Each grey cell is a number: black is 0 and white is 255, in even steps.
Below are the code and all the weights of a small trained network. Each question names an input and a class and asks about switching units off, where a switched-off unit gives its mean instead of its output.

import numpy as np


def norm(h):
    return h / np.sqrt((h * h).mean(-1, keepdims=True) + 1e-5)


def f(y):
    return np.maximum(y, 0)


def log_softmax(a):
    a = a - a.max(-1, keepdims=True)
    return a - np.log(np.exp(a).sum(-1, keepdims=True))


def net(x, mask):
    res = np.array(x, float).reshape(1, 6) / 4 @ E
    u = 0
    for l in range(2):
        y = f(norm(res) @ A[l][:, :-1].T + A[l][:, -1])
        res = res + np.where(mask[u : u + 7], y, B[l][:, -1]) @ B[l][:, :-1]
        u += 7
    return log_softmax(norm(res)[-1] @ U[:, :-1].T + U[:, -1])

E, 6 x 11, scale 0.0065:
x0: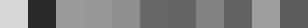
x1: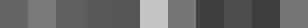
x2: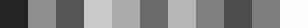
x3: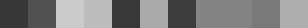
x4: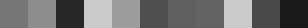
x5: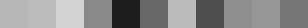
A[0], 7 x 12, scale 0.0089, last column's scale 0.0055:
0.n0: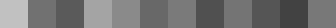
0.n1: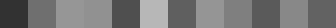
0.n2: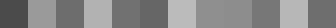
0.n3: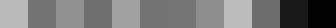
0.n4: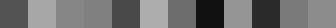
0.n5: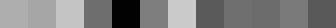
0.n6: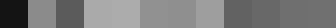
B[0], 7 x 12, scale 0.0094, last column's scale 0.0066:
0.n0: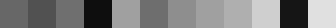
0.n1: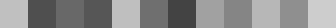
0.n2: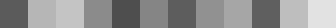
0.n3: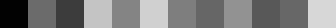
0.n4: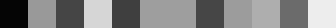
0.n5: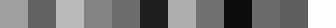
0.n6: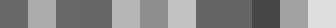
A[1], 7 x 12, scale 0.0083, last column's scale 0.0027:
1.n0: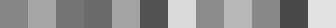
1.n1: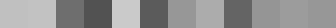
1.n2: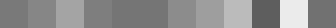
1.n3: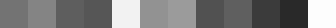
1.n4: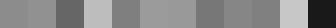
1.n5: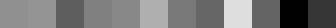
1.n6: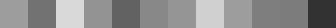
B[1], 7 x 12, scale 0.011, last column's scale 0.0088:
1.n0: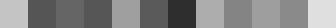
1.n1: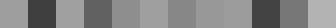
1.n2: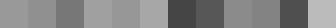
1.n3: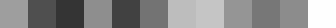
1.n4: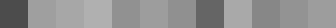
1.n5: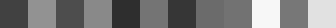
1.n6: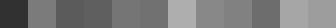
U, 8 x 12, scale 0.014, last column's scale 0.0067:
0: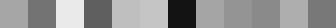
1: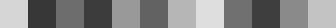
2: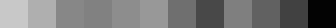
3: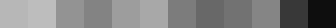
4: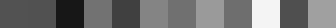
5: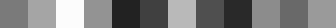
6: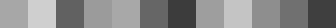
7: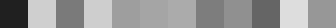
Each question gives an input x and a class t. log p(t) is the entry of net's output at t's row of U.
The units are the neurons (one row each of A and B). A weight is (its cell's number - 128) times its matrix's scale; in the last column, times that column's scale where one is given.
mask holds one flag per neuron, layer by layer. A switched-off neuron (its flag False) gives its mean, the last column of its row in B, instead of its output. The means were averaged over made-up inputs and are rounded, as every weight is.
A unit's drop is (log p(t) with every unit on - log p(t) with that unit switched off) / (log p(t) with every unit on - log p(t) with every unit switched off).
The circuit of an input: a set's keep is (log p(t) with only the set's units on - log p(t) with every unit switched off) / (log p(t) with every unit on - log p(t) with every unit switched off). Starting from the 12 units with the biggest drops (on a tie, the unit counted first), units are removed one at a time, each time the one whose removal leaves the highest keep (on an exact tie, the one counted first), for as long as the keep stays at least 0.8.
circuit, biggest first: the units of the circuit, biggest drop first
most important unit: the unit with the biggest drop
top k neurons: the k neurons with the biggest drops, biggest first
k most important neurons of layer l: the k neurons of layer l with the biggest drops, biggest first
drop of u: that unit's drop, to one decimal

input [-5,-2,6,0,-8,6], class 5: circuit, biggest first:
(0.n5)
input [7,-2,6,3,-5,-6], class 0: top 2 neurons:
(0.n4 0.n3)
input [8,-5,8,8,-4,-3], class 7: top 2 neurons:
(1.n0 0.n0)
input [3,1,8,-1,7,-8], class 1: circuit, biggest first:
(0.n4 1.n5)
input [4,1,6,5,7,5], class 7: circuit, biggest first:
(0.n2 1.n5)
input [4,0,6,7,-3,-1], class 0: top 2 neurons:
(0.n1 0.n4)
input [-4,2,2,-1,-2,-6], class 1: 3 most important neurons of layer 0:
(0.n6 0.n4 0.n3)
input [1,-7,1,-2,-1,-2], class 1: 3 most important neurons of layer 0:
(0.n4 0.n3 0.n2)
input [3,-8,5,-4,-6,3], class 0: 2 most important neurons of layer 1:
(1.n3 1.n2)
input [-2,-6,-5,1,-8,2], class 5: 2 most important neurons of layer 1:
(1.n3 1.n0)
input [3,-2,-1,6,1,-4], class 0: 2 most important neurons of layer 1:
(1.n3 1.n5)
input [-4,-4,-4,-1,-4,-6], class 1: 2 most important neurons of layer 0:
(0.n2 0.n4)
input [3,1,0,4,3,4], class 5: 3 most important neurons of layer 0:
(0.n5 0.n3 0.n6)
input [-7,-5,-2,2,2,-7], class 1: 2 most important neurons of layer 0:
(0.n6 0.n4)
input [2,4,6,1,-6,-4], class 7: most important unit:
1.n0
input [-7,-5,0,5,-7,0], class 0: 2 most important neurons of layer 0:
(0.n1 0.n4)
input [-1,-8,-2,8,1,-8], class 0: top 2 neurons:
(0.n5 0.n0)
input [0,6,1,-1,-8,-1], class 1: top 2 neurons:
(1.n5 0.n2)
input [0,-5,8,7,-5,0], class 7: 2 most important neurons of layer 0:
(0.n0 0.n2)
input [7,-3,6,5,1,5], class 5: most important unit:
0.n3
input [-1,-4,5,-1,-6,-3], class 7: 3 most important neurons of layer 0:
(0.n0 0.n1 0.n2)
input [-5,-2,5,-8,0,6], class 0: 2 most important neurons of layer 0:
(0.n2 0.n4)
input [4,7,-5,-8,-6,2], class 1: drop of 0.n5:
0.1
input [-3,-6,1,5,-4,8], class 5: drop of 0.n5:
0.1
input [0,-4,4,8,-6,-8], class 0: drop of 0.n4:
0.2
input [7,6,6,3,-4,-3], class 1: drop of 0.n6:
0.3
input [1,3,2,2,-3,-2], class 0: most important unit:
0.n1
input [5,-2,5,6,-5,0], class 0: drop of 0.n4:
0.2
